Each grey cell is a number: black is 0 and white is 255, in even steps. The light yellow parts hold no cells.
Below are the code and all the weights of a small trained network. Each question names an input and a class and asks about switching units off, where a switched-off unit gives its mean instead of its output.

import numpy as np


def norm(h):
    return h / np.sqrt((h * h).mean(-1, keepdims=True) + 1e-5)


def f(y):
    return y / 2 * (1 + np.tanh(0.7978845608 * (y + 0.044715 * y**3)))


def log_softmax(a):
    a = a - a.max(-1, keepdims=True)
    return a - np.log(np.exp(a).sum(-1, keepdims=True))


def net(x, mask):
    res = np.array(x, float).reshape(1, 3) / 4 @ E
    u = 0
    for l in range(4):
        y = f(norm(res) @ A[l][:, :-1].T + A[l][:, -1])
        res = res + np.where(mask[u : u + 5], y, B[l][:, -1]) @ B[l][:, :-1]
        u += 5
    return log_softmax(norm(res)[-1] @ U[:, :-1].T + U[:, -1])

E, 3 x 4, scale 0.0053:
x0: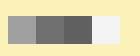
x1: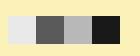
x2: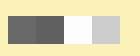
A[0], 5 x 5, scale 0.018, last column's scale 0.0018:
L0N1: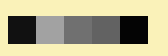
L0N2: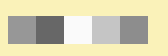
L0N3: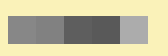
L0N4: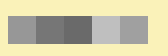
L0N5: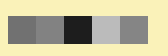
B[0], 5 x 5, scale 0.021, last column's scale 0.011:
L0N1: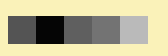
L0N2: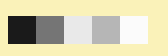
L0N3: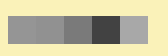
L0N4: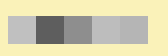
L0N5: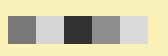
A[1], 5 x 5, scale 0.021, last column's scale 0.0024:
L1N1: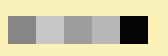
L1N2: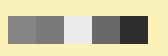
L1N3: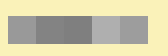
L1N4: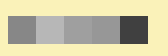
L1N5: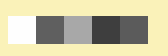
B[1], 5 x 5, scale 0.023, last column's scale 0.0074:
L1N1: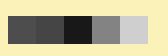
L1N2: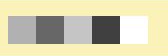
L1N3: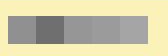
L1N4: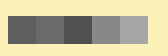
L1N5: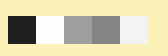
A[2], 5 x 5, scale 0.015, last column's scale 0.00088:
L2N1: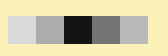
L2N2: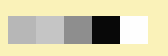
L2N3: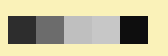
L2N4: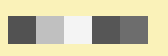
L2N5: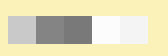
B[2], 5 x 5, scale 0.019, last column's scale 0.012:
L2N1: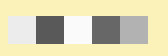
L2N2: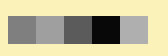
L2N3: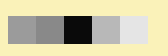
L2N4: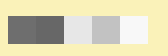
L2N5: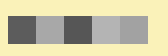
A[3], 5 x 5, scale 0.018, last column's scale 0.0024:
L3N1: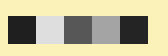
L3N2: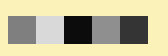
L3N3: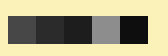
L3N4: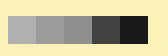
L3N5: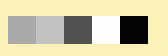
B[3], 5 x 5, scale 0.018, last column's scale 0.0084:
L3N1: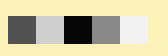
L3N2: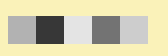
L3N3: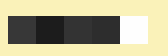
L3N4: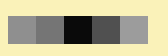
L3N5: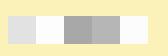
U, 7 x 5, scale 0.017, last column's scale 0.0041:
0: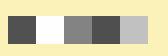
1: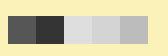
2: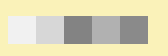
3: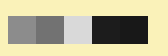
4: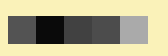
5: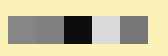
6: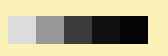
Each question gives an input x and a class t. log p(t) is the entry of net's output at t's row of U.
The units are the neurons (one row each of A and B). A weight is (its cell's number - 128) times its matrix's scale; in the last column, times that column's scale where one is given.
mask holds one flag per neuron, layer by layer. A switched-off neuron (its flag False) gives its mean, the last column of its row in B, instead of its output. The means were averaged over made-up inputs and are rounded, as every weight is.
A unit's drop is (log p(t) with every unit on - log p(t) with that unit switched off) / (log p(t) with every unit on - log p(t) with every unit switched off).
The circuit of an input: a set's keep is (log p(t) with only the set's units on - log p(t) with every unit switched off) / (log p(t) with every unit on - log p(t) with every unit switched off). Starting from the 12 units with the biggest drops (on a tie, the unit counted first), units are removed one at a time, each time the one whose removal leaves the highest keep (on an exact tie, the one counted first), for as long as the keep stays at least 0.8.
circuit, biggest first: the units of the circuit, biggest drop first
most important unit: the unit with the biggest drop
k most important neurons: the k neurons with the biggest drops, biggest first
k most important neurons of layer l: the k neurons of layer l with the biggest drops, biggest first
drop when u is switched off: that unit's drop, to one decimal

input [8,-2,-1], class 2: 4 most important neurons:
L0N2, L3N5, L2N1, L0N5
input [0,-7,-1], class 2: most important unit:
L0N5
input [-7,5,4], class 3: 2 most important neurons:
L1N2, L0N5
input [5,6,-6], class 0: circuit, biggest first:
L0N2, L1N5, L0N5
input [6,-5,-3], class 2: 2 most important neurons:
L0N2, L2N1
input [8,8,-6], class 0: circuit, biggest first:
L0N2, L1N5
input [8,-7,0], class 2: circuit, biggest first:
L0N2, L3N5
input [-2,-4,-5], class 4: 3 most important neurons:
L0N1, L1N2, L3N5
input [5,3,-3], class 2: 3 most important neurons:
L0N2, L1N2, L0N4
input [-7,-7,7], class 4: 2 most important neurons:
L0N1, L2N3
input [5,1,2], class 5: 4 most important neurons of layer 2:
L2N3, L2N1, L2N4, L2N5
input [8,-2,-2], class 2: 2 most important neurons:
L0N2, L2N1
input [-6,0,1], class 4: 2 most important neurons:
L0N1, L0N2
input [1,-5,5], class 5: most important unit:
L2N3
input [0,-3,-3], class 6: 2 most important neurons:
L0N5, L0N2
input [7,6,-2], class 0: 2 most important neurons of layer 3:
L3N1, L3N2
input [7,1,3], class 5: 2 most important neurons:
L2N3, L1N1
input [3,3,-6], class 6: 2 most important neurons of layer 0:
L0N2, L0N4
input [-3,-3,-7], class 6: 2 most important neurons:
L0N2, L2N1
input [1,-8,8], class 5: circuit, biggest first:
L2N3
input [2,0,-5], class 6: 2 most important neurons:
L0N2, L0N3
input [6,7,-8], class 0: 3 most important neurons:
L0N2, L1N5, L0N5
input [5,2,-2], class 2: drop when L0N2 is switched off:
1.4
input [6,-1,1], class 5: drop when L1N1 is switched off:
0.2
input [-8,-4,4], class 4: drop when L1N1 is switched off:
0.0
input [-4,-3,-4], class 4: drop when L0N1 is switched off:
1.0
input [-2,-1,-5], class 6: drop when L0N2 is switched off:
0.6
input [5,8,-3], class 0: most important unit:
L0N2
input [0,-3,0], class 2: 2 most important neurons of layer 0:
L0N5, L0N2
